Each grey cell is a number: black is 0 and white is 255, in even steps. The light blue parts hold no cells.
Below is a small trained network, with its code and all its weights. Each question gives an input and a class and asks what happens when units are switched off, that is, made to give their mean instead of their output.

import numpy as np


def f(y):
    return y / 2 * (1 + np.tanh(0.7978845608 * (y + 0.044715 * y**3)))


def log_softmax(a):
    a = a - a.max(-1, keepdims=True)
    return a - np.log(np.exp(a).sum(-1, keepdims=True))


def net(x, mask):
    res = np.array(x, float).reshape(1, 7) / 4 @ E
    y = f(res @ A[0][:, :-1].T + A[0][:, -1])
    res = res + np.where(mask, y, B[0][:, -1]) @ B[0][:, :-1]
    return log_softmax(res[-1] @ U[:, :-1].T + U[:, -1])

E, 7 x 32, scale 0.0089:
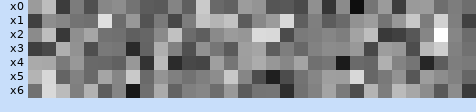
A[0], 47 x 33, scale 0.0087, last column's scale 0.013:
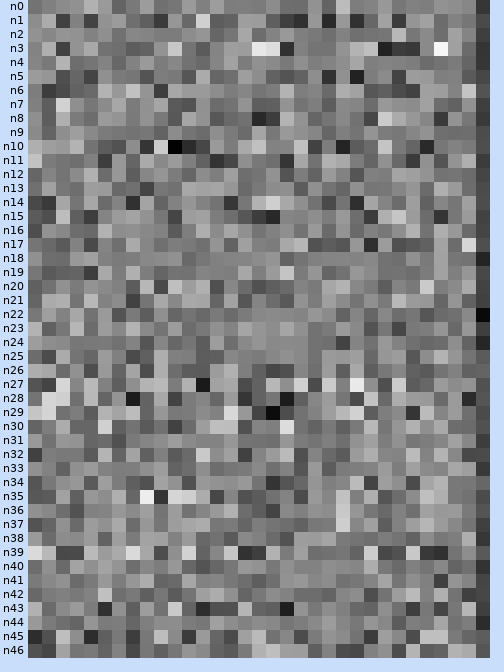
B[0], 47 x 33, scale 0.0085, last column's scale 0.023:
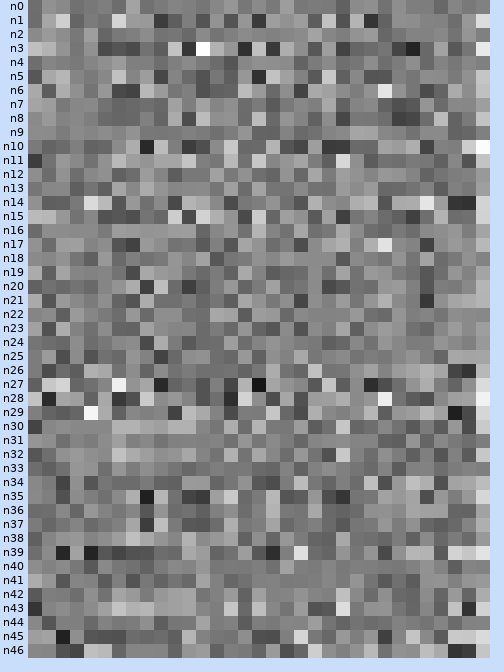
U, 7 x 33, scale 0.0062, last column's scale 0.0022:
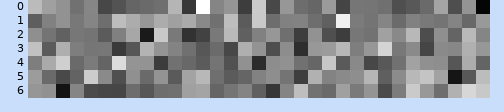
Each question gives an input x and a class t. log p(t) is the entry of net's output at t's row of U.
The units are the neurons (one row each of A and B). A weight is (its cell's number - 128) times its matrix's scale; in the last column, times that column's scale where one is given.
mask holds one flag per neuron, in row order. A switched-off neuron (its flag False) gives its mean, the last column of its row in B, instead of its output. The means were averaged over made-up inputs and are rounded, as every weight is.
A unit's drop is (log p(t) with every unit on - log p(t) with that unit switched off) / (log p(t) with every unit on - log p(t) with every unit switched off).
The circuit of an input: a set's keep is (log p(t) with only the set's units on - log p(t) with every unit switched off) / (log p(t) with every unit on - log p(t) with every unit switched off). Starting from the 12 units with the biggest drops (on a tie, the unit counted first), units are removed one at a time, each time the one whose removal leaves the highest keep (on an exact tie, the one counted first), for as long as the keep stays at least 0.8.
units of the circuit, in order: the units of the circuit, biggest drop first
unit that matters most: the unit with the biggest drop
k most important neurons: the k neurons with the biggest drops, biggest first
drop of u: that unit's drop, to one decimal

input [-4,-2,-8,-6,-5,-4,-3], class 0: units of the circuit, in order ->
(n15)
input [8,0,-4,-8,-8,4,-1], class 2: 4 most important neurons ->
(n35; n27; n20; n37)
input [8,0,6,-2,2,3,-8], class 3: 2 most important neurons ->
(n6; n17)
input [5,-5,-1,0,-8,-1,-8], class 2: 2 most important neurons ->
(n35; n20)
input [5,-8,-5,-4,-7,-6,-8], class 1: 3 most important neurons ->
(n43; n11; n28)
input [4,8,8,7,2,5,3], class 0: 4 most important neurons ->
(n3; n43; n11; n39)
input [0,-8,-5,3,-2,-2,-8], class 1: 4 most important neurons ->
(n43; n11; n28; n38)
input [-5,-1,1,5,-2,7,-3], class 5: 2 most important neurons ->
(n29; n1)
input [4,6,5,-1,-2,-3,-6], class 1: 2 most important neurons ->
(n28; n32)
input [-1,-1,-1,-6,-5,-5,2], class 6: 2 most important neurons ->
(n39; n10)
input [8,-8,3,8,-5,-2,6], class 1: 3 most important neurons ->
(n43; n11; n27)
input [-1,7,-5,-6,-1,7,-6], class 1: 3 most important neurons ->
(n30; n32; n14)
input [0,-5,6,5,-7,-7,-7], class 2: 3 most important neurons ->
(n35; n28; n20)
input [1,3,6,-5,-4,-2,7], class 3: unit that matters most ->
n28
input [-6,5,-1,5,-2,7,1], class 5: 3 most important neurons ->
(n29; n1; n5)
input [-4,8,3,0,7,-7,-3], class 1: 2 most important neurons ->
(n30; n32)
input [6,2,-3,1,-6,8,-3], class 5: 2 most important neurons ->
(n29; n10)
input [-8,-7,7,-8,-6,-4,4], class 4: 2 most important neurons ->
(n27; n45)
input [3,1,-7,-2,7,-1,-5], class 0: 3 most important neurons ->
(n15; n8; n35)
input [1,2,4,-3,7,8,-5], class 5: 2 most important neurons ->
(n29; n26)
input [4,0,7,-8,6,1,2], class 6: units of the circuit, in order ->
(n39)
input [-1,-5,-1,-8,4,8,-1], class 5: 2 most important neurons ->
(n29; n26)
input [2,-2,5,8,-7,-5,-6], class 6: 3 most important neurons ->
(n45; n10; n34)
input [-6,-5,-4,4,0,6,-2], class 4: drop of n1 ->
-0.1
